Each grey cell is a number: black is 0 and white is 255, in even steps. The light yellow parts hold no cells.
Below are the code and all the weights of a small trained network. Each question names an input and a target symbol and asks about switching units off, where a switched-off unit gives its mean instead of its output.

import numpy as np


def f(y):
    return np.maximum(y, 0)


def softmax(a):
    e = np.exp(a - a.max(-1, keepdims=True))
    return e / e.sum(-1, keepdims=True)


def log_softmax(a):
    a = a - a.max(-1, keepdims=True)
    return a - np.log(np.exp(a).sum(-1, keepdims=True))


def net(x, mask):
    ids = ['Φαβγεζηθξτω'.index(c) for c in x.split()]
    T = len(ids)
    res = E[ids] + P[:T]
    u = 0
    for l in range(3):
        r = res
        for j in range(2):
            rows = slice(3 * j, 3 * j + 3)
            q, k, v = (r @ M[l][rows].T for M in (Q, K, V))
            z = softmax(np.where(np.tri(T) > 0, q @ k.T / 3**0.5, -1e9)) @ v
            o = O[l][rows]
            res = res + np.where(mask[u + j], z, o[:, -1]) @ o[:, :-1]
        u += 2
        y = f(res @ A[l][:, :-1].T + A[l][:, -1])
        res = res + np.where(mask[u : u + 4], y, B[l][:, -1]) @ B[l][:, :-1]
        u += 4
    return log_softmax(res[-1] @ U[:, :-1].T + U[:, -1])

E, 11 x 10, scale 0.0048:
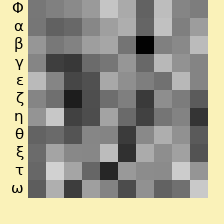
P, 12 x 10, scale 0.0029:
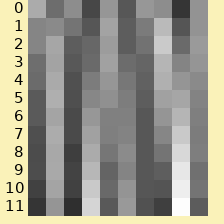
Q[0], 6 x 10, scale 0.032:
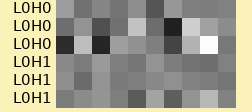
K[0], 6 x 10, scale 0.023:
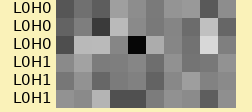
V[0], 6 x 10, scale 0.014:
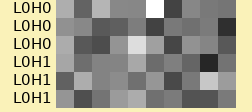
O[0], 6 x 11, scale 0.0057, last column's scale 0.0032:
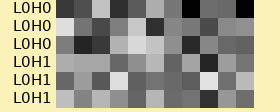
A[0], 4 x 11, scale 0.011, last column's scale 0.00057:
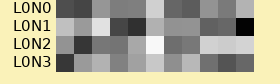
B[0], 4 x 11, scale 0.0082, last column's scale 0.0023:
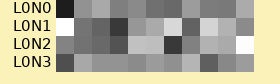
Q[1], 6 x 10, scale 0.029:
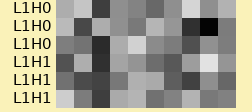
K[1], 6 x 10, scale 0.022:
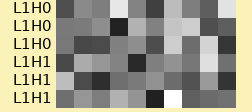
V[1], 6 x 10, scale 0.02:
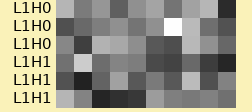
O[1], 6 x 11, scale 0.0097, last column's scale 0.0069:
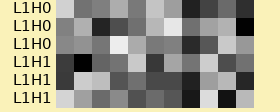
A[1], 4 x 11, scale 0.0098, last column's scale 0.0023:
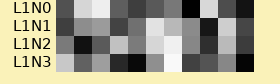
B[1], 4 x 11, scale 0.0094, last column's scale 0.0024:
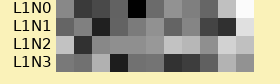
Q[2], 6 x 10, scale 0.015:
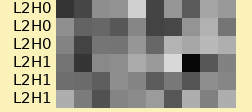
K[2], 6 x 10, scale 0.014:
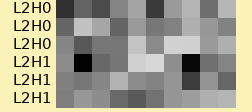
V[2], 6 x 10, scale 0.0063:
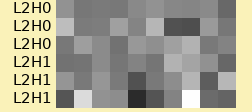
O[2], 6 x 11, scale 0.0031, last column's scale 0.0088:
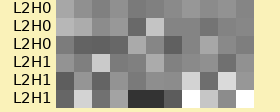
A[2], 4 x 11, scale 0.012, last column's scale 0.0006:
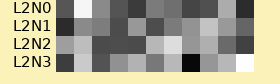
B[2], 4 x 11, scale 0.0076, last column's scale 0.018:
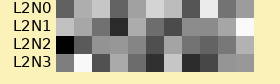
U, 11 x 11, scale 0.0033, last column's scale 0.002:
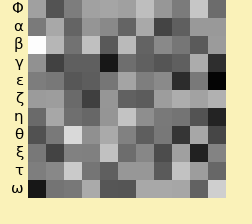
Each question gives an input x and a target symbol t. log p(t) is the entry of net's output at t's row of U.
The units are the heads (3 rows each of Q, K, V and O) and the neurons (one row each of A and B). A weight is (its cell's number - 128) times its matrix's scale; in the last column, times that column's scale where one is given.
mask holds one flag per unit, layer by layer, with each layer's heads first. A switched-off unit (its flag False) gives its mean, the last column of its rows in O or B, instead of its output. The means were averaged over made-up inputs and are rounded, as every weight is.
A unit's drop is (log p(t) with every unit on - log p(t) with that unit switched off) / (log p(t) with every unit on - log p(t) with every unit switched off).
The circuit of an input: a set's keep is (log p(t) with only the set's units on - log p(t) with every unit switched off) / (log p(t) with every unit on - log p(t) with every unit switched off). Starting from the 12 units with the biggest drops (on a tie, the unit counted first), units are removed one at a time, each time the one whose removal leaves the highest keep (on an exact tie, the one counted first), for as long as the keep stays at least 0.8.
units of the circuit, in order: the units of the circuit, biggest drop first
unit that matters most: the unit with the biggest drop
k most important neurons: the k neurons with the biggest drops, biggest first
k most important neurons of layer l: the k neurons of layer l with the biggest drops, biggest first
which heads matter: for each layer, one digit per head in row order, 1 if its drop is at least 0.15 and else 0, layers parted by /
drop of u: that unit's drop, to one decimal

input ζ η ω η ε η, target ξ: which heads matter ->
11 / 01 / 01
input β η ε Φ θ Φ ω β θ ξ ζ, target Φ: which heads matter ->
10 / 11 / 00
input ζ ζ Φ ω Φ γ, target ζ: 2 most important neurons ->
[L0N2, L2N1]
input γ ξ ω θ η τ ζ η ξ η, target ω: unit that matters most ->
L2N2
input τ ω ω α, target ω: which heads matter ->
11 / 11 / 00
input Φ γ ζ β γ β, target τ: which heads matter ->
11 / 01 / 00
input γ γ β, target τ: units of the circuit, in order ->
[L2N0, L1H1, L0H0, L1N0]
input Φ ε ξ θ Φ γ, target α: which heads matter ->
11 / 11 / 01
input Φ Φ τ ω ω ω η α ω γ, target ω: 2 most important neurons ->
[L0N1, L2N2]
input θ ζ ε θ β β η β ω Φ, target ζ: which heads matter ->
00 / 11 / 00
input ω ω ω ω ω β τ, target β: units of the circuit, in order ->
[L0H0, L0N1, L1H1]
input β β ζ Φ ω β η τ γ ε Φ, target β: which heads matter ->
11 / 11 / 00
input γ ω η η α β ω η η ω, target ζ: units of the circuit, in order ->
[L1H0, L2N1, L1H1, L0N2]
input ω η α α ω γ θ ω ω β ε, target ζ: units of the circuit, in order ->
[L0N2, L1H0, L2N1, L1H1]
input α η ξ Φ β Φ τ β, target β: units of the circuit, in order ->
[L0N1, L1H1, L0H0]
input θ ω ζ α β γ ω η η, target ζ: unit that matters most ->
L1H0
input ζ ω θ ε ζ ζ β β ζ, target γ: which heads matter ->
00 / 11 / 00
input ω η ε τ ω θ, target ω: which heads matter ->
10 / 11 / 00
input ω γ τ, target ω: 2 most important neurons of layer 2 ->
[L2N2, L2N1]
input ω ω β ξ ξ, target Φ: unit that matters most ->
L0H1
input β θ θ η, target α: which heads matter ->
10 / 11 / 00
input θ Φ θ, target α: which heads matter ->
00 / 11 / 00
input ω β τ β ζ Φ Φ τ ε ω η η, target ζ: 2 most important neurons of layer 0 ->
[L0N2, L0N1]
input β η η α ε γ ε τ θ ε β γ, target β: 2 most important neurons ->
[L0N1, L2N2]
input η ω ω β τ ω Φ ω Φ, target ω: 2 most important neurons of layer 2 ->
[L2N2, L2N1]
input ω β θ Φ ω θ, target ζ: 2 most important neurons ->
[L2N1, L0N2]
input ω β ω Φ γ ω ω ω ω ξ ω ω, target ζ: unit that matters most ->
L2N1
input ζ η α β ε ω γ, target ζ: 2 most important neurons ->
[L2N1, L0N2]
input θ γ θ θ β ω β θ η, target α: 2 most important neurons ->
[L2N3, L0N2]
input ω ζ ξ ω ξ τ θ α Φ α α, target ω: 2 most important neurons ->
[L2N2, L0N1]
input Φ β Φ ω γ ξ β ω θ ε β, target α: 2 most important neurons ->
[L0N2, L2N3]
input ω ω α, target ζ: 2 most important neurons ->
[L2N1, L0N2]
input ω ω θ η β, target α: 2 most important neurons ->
[L2N3, L0N2]
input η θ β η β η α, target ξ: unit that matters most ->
L1H1
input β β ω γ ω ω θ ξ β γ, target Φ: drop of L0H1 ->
0.1
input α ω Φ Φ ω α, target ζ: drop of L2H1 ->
0.0
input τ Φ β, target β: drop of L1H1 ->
0.7
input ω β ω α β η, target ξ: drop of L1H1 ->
0.9
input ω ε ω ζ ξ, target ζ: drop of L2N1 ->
0.6
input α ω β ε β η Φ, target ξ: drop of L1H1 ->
0.8
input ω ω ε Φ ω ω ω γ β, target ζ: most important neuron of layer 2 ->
[L2N1]
